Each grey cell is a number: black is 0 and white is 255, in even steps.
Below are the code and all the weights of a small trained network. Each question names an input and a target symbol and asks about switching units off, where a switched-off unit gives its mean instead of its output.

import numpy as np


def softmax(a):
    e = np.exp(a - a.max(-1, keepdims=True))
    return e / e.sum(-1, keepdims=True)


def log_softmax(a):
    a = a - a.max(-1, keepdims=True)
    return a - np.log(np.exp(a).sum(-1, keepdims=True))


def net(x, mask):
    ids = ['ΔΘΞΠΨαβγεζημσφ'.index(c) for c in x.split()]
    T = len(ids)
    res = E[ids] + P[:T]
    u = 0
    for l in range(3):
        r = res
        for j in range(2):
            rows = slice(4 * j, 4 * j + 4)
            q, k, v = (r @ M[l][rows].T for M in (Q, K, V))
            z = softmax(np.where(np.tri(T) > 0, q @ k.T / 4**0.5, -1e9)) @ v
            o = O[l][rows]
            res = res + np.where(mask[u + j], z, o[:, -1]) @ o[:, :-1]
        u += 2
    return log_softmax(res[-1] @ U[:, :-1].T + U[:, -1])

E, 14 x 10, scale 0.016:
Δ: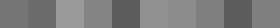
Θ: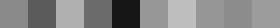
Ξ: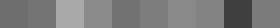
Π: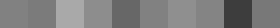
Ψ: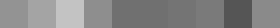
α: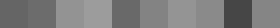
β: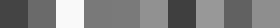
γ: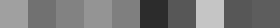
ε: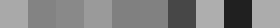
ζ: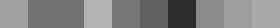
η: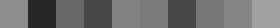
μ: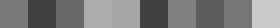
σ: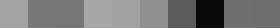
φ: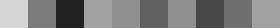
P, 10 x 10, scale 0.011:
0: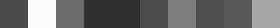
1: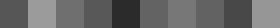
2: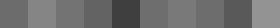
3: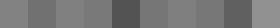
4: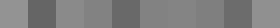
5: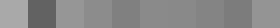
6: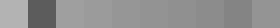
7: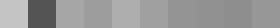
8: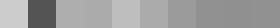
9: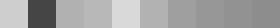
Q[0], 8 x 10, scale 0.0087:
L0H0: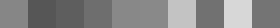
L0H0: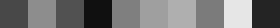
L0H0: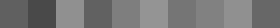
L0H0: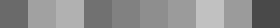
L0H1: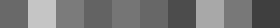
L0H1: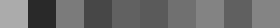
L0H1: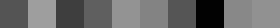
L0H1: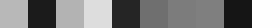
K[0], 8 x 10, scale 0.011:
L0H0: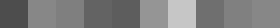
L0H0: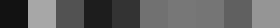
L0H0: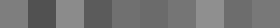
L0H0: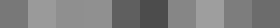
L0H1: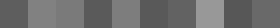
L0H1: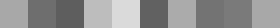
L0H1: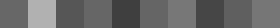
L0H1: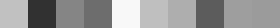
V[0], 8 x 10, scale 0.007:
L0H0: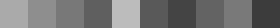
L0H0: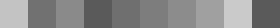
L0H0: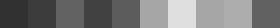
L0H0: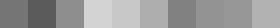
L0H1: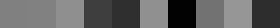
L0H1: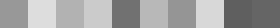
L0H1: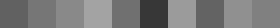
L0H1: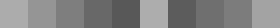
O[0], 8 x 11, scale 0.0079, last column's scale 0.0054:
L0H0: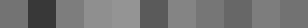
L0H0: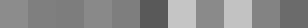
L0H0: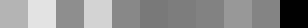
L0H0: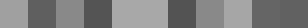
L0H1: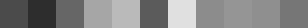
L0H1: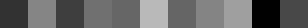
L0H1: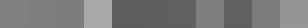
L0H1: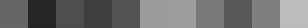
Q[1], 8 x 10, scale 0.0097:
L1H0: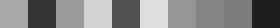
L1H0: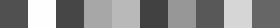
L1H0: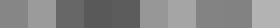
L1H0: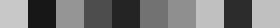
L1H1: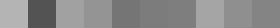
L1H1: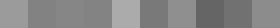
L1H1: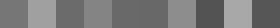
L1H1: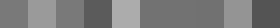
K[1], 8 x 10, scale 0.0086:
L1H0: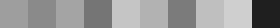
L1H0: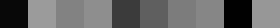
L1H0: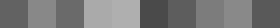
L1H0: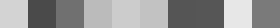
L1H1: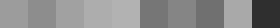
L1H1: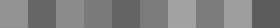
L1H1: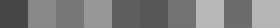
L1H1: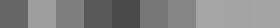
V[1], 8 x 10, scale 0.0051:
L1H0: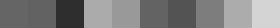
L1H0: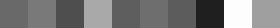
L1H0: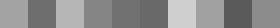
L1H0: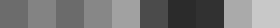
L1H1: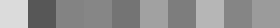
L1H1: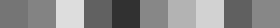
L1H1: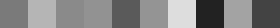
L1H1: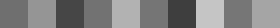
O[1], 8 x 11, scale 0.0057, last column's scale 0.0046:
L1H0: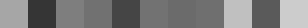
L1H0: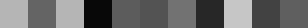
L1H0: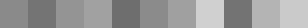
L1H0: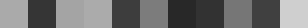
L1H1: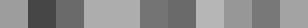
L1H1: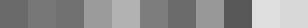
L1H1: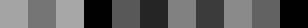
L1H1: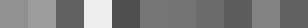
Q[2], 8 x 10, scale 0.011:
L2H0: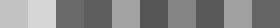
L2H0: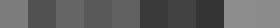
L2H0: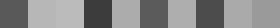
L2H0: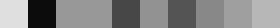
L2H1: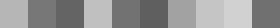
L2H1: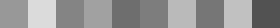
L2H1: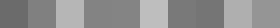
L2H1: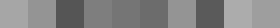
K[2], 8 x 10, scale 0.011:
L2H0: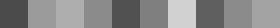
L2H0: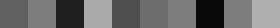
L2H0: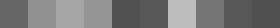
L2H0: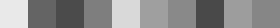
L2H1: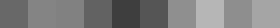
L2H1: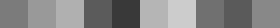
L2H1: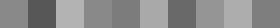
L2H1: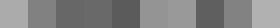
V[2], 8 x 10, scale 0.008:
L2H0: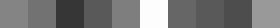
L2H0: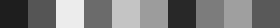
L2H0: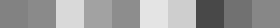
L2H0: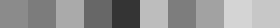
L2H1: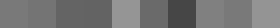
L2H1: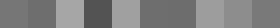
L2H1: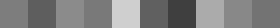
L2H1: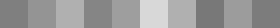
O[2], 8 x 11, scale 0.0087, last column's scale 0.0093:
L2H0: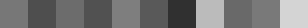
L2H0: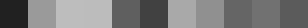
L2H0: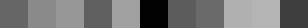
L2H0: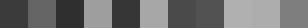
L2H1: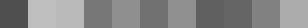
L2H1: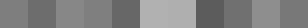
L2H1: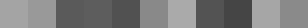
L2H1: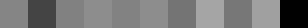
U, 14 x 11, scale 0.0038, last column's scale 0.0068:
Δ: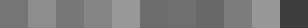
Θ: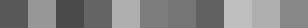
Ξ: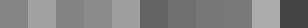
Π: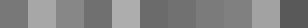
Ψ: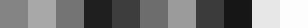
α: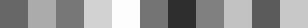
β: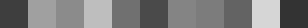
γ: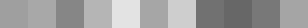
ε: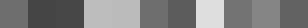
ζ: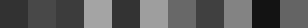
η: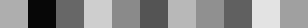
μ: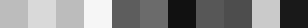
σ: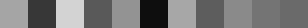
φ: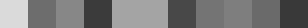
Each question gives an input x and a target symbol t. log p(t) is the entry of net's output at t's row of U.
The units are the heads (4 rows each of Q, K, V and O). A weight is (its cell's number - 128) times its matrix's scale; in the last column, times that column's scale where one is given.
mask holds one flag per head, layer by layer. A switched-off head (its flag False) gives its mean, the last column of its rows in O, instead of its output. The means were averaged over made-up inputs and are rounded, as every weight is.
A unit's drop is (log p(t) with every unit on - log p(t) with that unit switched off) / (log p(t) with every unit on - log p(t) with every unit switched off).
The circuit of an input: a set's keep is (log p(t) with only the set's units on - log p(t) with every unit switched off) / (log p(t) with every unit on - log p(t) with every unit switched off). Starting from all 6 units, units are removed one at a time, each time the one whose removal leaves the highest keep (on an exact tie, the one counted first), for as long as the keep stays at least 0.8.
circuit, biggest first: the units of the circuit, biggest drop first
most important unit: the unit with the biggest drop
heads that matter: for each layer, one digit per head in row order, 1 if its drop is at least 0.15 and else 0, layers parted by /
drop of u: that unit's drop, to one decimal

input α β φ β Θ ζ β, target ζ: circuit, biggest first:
[L2H0 L0H0 L0H1]
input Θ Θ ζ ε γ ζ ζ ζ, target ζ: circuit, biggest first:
[L2H0 L1H0 L0H0]
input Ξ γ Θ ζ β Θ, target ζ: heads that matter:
01 / 10 / 10
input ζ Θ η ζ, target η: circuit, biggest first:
[L0H1]
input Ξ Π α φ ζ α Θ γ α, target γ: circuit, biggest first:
[L2H0 L1H0]
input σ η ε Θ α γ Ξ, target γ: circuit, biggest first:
[L2H0 L1H0]
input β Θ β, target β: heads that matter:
00 / 00 / 10
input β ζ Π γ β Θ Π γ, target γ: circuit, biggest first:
[L2H0 L0H1 L1H0]
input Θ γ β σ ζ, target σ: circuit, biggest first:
[L2H0 L1H0 L0H0]
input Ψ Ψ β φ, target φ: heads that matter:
00 / 00 / 10
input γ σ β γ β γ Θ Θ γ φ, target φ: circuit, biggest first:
[L0H1 L2H0]
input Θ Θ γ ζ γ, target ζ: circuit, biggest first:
[L2H0 L1H0]
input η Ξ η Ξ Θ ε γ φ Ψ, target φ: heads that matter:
01 / 00 / 10
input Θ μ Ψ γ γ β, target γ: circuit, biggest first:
[L2H0 L0H1]
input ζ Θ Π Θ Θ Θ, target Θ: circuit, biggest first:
[L2H0 L0H0 L1H0]
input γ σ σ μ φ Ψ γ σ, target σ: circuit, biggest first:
[L2H0 L0H0]
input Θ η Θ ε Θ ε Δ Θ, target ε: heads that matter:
10 / 00 / 11
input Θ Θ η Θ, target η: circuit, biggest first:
[L0H1 L0H0 L2H1]
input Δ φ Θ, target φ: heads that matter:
00 / 00 / 11
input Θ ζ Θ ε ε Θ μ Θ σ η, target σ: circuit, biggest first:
[L2H0 L1H1]
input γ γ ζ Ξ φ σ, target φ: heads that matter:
00 / 01 / 10
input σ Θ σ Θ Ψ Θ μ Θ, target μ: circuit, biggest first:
[L0H1 L0H0]
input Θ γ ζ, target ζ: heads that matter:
00 / 10 / 10
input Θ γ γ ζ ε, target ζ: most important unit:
L1H0
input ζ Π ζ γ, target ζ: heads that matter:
00 / 10 / 10
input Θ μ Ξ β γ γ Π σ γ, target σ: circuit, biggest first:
[L2H0 L0H0]
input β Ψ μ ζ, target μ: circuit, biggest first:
[L0H1]
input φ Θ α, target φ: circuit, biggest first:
[L2H0]
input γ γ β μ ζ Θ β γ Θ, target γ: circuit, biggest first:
[L2H0 L0H0]
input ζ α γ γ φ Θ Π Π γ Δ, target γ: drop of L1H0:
0.4
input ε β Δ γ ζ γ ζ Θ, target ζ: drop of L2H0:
0.5
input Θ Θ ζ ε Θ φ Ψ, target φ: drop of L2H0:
0.7
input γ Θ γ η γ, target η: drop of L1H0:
0.2
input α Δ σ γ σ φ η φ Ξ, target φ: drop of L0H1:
0.2
